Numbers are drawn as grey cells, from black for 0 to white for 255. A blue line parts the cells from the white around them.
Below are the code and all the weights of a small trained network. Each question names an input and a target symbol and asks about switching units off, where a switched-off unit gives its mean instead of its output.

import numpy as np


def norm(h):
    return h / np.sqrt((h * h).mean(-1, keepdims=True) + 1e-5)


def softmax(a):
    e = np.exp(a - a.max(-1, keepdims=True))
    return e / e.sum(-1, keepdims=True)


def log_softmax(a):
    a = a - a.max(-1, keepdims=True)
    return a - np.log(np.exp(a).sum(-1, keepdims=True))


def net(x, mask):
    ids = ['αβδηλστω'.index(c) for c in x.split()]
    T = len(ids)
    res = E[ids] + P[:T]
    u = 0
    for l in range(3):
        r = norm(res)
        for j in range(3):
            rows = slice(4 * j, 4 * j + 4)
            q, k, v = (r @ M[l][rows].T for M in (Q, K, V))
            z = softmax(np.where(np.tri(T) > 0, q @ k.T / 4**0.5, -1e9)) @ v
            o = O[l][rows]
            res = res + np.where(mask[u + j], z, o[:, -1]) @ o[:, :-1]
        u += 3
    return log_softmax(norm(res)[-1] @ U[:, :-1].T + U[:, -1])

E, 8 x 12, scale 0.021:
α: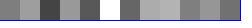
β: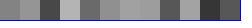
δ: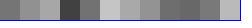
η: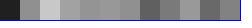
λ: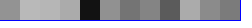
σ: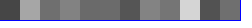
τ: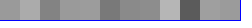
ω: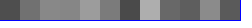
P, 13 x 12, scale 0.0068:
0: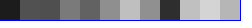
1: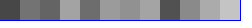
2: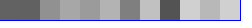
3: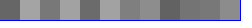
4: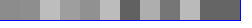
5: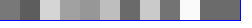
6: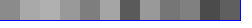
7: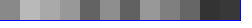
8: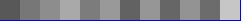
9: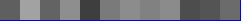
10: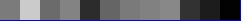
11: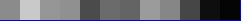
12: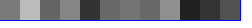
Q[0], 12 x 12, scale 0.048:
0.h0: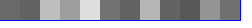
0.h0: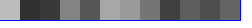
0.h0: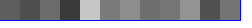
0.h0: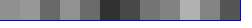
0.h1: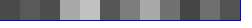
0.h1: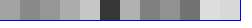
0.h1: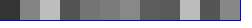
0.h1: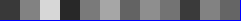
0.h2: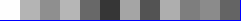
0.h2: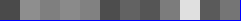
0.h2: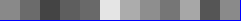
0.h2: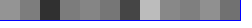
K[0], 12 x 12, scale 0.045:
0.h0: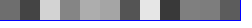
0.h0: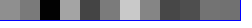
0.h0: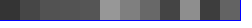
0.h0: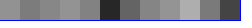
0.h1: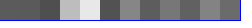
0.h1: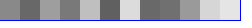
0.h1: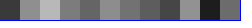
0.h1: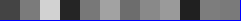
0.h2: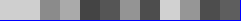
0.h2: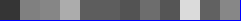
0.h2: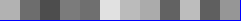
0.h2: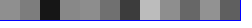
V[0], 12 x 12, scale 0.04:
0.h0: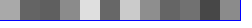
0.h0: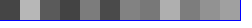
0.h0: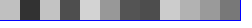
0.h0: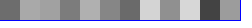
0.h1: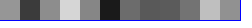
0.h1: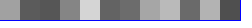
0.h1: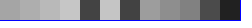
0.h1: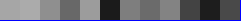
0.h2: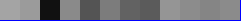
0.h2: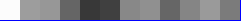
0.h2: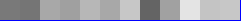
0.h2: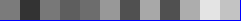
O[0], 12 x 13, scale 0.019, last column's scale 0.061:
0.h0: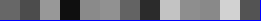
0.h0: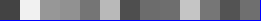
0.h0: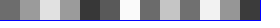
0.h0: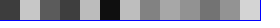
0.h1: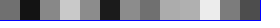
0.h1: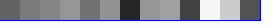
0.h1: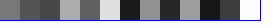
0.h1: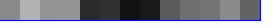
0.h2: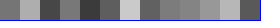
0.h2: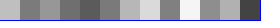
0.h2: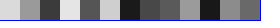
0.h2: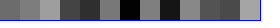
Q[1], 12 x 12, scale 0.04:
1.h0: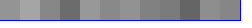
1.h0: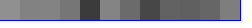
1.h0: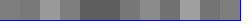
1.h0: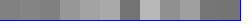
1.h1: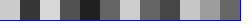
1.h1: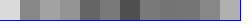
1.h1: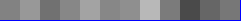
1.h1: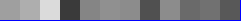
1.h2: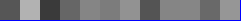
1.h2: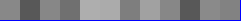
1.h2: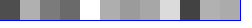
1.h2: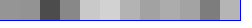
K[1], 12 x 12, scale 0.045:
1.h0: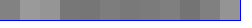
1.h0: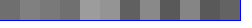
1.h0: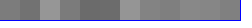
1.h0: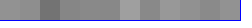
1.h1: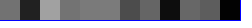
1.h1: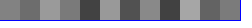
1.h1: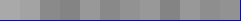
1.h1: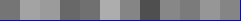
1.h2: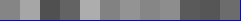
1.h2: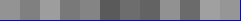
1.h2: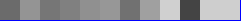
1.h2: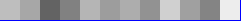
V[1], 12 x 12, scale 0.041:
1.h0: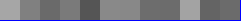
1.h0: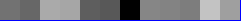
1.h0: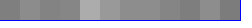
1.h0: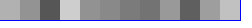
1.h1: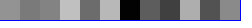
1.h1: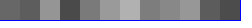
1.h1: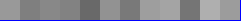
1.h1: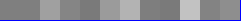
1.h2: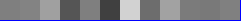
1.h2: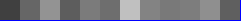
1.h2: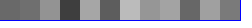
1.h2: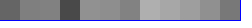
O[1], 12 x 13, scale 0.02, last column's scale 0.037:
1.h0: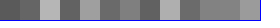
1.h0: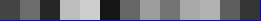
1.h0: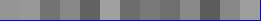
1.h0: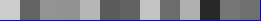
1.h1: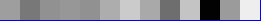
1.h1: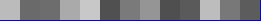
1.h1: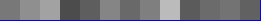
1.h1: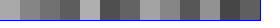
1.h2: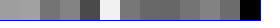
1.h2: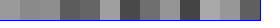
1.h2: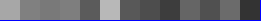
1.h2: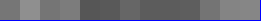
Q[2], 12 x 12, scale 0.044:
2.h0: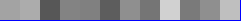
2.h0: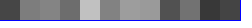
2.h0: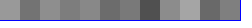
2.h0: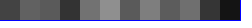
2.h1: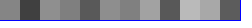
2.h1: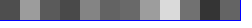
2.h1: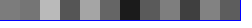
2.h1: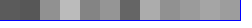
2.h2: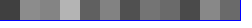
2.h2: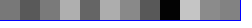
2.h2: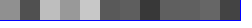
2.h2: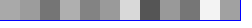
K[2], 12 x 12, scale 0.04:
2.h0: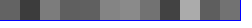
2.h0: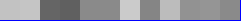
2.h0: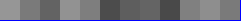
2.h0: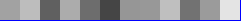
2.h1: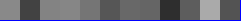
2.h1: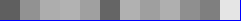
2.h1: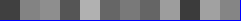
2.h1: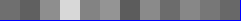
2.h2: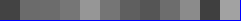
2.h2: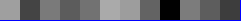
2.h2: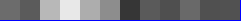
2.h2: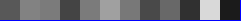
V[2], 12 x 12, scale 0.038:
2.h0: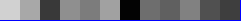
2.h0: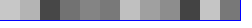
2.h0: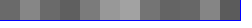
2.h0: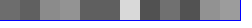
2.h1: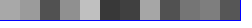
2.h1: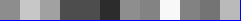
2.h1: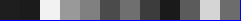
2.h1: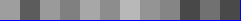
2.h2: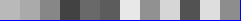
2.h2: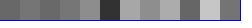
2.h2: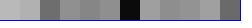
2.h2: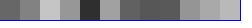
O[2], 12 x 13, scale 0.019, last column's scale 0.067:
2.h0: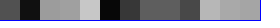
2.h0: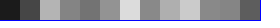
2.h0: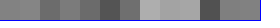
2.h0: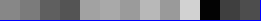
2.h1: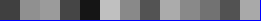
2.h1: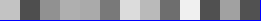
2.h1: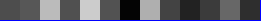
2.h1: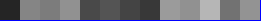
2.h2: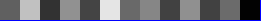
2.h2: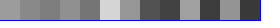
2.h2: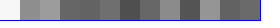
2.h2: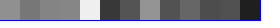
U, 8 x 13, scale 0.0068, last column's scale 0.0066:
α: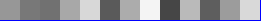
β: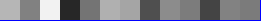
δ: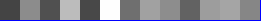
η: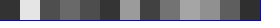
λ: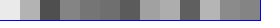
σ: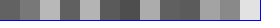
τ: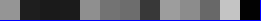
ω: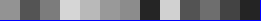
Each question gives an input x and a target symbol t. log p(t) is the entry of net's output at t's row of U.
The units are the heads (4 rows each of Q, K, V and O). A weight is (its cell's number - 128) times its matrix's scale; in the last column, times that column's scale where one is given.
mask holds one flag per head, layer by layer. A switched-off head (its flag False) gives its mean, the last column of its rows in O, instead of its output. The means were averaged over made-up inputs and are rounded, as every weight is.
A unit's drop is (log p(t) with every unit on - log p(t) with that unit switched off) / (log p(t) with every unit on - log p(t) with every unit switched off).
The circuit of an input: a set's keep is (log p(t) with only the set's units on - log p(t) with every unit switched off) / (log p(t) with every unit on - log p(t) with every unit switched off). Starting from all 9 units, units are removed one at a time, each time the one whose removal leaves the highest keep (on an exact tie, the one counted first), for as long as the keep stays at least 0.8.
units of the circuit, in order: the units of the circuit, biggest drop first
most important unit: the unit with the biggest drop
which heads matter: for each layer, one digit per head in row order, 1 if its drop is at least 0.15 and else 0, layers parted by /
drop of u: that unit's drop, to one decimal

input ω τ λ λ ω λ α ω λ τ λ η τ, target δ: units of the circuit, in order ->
(0.h2 2.h2)
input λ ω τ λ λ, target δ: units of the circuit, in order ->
(0.h2 2.h1 1.h1 0.h1)
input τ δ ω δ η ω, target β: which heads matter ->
111 / 110 / 000
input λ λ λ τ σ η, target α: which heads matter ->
111 / 000 / 000
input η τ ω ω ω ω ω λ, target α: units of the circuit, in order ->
(0.h2)
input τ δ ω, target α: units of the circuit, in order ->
(0.h2 1.h1 0.h1 2.h1)
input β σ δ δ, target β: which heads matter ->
010 / 100 / 000
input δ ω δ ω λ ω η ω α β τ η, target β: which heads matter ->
111 / 100 / 000
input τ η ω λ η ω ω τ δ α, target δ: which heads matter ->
111 / 011 / 100
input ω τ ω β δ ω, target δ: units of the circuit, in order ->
(0.h1 0.h2 2.h2)
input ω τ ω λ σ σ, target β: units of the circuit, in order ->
(0.h1 1.h0)
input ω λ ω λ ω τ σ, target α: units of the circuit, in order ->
(0.h0 2.h1)
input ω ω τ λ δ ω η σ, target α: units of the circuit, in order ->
(0.h2 0.h0 2.h1)
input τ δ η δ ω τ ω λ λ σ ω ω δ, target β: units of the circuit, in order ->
(0.h1)
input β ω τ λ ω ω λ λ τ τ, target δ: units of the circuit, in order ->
(2.h2 0.h1)
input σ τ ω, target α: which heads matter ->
111 / 110 / 010
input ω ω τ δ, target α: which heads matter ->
001 / 000 / 000
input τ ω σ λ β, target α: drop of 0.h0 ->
0.2
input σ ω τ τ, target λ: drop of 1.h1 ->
0.1
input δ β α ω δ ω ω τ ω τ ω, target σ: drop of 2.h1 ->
0.3
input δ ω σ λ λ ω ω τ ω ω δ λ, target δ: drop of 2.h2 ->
-0.1
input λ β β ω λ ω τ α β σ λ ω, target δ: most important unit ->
0.h2
